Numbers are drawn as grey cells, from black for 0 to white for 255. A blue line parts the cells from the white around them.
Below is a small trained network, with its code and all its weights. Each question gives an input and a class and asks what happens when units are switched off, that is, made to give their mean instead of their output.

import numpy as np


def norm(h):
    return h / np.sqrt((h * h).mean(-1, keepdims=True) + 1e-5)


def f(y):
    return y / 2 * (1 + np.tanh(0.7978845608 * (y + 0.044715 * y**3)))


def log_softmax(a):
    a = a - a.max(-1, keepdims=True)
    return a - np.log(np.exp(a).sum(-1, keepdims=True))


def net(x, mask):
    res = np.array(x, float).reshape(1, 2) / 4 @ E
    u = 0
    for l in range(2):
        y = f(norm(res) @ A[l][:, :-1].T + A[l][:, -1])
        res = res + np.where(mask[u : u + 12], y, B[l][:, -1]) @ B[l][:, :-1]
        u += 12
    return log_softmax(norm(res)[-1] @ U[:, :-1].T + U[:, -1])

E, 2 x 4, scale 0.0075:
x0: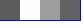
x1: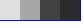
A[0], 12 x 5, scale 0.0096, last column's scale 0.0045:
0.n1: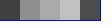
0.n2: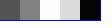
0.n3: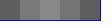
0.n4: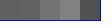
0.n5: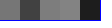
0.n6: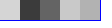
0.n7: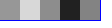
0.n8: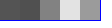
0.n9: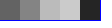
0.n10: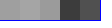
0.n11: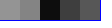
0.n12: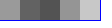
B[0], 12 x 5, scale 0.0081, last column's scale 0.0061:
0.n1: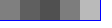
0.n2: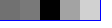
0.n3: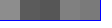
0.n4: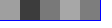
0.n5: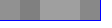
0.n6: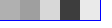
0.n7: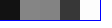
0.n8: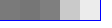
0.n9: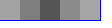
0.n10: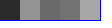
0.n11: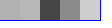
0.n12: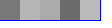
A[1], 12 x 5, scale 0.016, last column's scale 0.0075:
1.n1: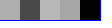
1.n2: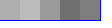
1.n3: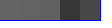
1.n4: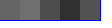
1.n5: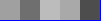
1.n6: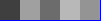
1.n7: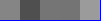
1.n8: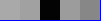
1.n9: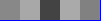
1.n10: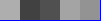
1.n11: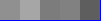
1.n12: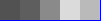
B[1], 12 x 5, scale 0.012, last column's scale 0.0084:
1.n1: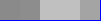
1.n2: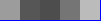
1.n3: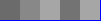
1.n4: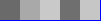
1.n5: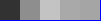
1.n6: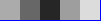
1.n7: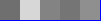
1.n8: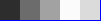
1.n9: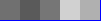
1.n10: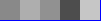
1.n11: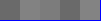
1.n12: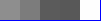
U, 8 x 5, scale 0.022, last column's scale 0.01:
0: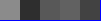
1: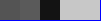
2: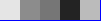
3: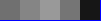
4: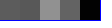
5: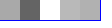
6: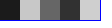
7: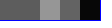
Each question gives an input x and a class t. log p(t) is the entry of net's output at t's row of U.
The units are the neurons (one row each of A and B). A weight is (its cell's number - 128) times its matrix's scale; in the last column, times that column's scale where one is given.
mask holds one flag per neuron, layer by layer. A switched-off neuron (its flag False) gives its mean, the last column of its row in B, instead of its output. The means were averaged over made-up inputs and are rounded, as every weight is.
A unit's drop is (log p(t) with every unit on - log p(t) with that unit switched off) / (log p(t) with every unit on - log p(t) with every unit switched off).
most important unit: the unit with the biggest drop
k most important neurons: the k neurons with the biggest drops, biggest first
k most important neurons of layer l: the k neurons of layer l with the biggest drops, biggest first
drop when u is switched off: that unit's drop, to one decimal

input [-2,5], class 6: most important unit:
0.n8
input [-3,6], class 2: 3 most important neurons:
(0.n6, 0.n2, 0.n8)
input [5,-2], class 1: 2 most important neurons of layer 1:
(1.n6, 1.n10)
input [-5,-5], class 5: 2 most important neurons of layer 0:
(0.n7, 0.n6)
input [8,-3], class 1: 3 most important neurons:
(0.n6, 1.n6, 1.n10)
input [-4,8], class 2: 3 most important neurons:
(0.n6, 0.n2, 0.n8)
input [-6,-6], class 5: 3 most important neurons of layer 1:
(1.n1, 1.n5, 1.n10)
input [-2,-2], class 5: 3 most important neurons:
(0.n7, 0.n6, 1.n1)
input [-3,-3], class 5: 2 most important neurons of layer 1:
(1.n1, 1.n5)
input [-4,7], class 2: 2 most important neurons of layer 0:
(0.n6, 0.n2)
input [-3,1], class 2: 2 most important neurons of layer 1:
(1.n8, 1.n2)
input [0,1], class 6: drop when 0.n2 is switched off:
0.1
